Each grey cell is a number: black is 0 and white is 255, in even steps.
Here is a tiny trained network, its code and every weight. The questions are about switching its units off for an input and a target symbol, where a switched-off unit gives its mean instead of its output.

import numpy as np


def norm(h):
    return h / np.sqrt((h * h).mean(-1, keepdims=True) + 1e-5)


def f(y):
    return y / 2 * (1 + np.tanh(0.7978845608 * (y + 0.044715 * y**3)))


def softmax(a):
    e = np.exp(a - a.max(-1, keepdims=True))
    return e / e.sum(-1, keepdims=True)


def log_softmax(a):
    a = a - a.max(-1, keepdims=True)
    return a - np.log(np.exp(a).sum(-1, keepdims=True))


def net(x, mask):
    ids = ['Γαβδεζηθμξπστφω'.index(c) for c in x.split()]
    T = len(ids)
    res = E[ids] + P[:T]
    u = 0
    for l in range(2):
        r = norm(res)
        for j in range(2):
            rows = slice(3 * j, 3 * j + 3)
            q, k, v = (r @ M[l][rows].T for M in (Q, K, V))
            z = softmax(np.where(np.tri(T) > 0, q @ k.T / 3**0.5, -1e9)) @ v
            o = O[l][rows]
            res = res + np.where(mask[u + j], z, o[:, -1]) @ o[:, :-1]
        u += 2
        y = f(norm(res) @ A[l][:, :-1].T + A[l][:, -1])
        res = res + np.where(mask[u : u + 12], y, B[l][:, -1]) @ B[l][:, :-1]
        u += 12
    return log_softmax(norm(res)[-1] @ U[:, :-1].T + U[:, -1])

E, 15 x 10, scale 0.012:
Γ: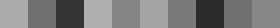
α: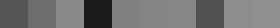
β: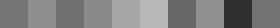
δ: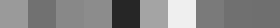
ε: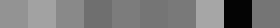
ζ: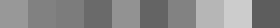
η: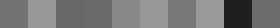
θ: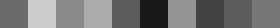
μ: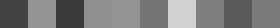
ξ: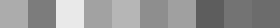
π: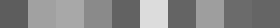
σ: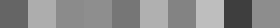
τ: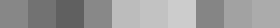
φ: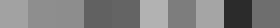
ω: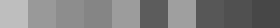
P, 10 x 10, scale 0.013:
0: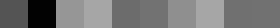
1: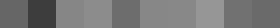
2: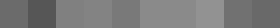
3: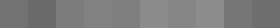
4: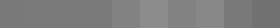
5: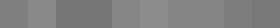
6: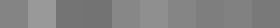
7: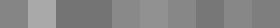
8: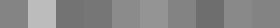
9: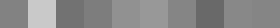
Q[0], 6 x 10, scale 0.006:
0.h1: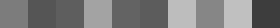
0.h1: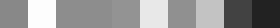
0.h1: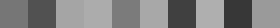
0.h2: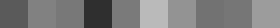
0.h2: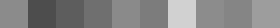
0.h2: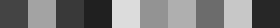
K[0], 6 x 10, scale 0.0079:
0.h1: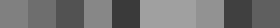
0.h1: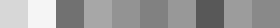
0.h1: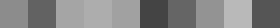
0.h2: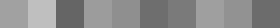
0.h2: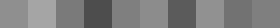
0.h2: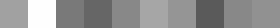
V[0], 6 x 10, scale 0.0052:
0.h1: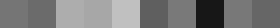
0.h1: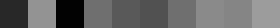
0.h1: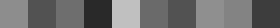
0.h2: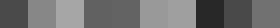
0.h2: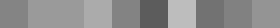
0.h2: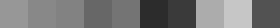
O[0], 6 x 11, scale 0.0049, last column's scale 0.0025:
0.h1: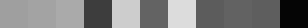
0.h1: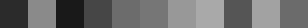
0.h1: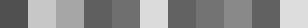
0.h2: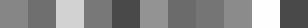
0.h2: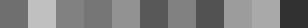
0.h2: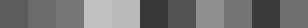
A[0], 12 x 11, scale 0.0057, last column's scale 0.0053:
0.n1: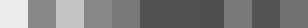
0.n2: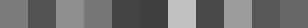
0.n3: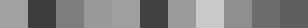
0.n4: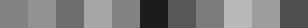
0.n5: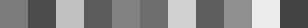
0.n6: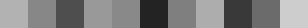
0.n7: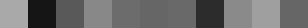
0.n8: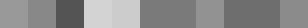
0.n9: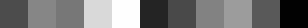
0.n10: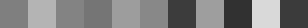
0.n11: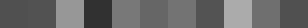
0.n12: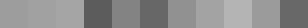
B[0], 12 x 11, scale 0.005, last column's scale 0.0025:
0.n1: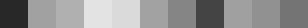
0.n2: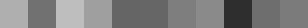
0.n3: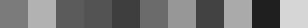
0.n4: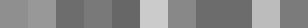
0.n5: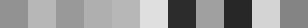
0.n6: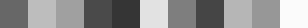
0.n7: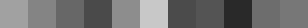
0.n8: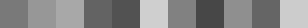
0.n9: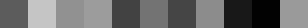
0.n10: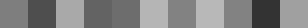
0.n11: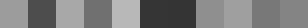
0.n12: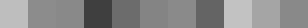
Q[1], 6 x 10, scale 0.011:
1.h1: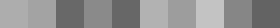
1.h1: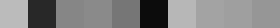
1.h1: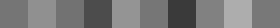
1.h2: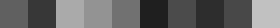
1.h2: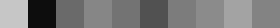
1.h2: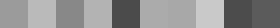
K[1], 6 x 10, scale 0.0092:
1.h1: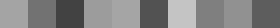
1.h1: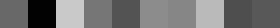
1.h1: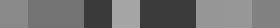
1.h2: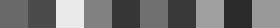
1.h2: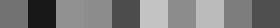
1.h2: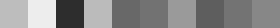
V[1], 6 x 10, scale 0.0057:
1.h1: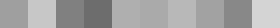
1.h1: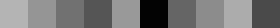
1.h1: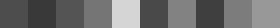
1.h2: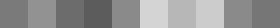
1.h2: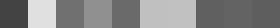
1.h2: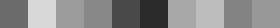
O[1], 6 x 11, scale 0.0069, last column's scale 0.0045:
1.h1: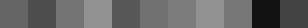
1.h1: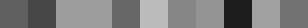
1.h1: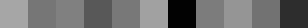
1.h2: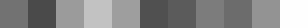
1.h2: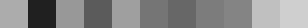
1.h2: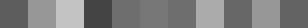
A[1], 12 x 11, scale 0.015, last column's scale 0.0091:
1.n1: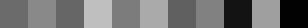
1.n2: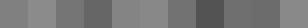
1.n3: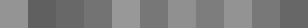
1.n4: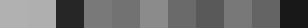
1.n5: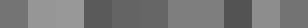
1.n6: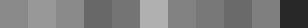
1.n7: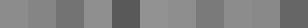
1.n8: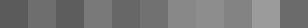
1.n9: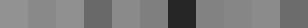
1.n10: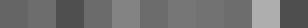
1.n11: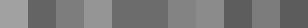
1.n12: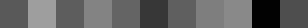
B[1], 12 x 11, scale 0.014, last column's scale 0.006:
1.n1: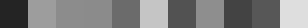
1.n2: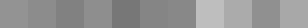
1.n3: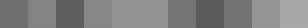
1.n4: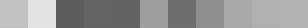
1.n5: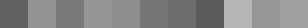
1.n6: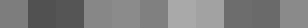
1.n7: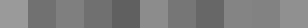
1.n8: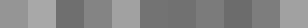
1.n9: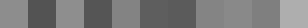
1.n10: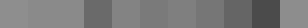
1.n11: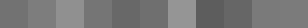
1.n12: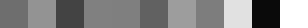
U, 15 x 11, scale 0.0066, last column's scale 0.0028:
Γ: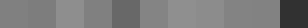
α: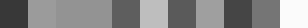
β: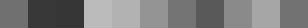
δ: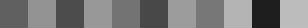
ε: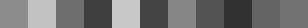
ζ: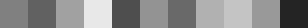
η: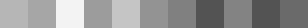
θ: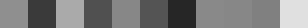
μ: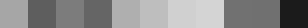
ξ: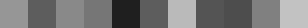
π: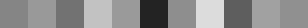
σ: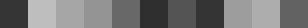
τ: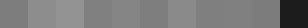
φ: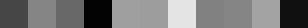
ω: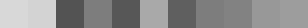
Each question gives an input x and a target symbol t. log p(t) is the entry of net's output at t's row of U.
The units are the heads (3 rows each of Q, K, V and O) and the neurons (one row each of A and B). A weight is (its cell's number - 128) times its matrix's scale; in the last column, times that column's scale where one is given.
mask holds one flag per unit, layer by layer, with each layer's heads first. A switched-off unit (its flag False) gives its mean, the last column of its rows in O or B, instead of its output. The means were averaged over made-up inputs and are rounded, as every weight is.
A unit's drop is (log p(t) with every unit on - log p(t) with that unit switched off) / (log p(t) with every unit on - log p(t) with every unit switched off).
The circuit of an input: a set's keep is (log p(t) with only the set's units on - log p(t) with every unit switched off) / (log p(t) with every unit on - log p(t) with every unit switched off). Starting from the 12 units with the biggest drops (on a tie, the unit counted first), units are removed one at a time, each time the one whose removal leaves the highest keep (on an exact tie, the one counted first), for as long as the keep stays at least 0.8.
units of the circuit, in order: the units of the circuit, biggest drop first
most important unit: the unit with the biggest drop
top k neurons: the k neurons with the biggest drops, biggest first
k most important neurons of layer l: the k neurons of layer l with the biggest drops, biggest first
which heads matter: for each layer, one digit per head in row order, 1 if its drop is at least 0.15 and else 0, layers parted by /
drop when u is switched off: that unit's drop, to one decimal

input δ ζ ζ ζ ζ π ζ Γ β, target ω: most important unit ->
1.h1
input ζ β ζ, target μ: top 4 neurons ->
1.n12; 1.n1; 1.n5; 0.n3
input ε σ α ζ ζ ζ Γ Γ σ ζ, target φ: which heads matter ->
10 / 00
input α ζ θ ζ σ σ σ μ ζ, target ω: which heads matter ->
10 / 10
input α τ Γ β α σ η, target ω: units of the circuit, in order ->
1.n4; 1.h1
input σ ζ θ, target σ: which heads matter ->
00 / 00
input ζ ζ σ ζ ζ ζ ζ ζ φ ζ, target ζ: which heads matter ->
10 / 11
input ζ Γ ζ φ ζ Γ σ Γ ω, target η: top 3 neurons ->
0.n1; 1.n12; 1.n4
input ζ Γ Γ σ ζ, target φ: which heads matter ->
10 / 10
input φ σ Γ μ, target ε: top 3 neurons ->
1.n10; 1.n12; 1.n8
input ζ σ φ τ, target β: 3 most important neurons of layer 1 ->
1.n12; 1.n3; 1.n4
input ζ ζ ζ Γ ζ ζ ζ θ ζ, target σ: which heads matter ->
01 / 11
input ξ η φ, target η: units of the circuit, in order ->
0.h1; 0.n1
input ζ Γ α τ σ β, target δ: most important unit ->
1.h1
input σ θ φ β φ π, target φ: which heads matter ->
01 / 01
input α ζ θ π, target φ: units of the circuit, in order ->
1.h2; 1.n1; 0.h1
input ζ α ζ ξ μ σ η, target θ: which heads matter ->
01 / 11
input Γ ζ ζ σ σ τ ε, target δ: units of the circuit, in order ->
1.h1; 1.n12
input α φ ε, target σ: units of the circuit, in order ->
1.h1; 1.n5; 1.n12
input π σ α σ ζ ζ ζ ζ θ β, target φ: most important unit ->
1.h2
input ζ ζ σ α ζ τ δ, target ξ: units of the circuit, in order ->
1.n12; 1.n11; 0.h1
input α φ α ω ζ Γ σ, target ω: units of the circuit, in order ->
1.h2; 1.n4
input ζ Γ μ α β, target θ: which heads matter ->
00 / 11
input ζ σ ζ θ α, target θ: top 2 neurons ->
1.n9; 1.n12
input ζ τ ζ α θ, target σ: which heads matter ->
00 / 01
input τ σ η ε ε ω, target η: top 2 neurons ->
1.n12; 0.n1
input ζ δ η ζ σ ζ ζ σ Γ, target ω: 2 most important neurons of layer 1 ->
1.n4; 1.n12
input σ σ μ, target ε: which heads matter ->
00 / 11
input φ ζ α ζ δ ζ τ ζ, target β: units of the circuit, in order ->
1.h2; 1.n12; 1.n3
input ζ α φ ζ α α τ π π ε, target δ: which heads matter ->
00 / 10
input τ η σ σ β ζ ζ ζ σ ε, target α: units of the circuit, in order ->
1.n1
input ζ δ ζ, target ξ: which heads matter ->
10 / 10
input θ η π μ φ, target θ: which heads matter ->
00 / 11
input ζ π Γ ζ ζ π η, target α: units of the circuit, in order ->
1.n1
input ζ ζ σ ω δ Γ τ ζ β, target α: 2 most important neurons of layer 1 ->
1.n1; 1.n12
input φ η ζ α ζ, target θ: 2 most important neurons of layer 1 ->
1.n9; 1.n12
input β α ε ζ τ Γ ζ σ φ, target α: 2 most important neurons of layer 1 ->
1.n1; 1.n12
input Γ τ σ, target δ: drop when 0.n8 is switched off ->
0.0
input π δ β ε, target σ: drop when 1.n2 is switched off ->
0.1
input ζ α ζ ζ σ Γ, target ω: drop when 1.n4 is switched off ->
0.3
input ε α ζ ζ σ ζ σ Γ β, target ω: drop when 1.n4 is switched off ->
0.4
